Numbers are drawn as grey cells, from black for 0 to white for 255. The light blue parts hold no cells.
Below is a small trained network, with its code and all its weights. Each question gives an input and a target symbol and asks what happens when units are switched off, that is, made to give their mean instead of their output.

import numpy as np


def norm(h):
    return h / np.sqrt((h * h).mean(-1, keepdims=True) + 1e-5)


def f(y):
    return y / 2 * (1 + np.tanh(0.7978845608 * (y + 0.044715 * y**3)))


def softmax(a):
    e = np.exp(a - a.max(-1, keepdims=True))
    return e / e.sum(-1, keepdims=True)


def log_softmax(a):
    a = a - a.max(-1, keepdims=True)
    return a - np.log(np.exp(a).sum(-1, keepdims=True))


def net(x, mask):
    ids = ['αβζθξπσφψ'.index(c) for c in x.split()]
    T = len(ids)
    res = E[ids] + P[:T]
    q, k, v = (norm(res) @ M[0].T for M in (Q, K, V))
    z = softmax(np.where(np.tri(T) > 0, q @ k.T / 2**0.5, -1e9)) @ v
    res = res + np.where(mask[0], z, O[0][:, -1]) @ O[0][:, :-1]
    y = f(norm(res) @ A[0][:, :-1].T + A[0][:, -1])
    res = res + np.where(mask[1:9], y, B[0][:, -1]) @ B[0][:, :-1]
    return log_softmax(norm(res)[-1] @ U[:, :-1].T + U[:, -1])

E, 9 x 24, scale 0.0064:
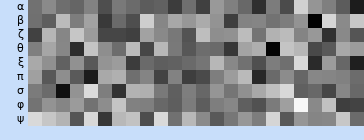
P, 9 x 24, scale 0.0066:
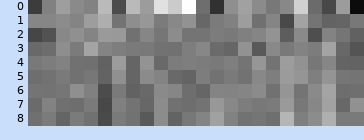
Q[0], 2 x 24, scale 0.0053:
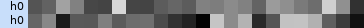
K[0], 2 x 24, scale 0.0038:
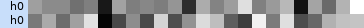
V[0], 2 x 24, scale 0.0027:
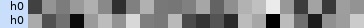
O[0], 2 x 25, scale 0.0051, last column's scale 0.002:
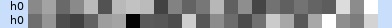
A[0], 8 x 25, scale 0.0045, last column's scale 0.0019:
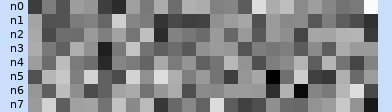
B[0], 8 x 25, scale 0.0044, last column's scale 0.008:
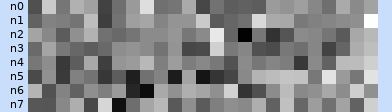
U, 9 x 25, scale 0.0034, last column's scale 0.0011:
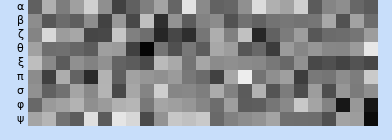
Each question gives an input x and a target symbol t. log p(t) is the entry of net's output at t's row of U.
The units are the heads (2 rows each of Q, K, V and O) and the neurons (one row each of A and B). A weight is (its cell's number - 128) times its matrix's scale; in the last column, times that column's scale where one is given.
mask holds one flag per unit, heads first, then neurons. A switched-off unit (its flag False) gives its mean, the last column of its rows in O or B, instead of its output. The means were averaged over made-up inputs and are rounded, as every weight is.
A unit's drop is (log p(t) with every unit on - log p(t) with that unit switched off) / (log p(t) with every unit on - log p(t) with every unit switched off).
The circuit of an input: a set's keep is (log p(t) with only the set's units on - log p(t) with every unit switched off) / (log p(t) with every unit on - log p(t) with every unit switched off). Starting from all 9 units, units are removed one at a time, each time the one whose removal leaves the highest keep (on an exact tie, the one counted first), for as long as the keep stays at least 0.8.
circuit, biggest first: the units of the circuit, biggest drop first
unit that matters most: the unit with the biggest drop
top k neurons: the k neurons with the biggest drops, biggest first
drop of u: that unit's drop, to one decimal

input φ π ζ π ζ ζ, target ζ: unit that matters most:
n3
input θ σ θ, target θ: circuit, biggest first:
(h0; n1)
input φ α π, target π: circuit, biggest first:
(h0; n5)
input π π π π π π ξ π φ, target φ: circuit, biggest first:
(h0; n5)
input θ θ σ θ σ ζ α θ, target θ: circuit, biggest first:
(n1; h0)
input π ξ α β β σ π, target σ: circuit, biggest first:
(h0; n7; n2)
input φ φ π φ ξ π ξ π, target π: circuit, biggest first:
(h0; n2)
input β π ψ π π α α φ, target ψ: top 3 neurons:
(n5; n4; n7)
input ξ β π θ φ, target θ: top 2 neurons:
(n1; n5)
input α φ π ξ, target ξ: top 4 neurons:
(n5; n0; n1; n7)
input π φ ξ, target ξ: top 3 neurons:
(n5; n0; n7)
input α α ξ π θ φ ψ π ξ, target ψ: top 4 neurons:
(n5; n4; n7; n1)
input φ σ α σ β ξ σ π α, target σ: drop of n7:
0.8
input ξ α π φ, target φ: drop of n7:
0.2
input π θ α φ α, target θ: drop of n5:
0.1
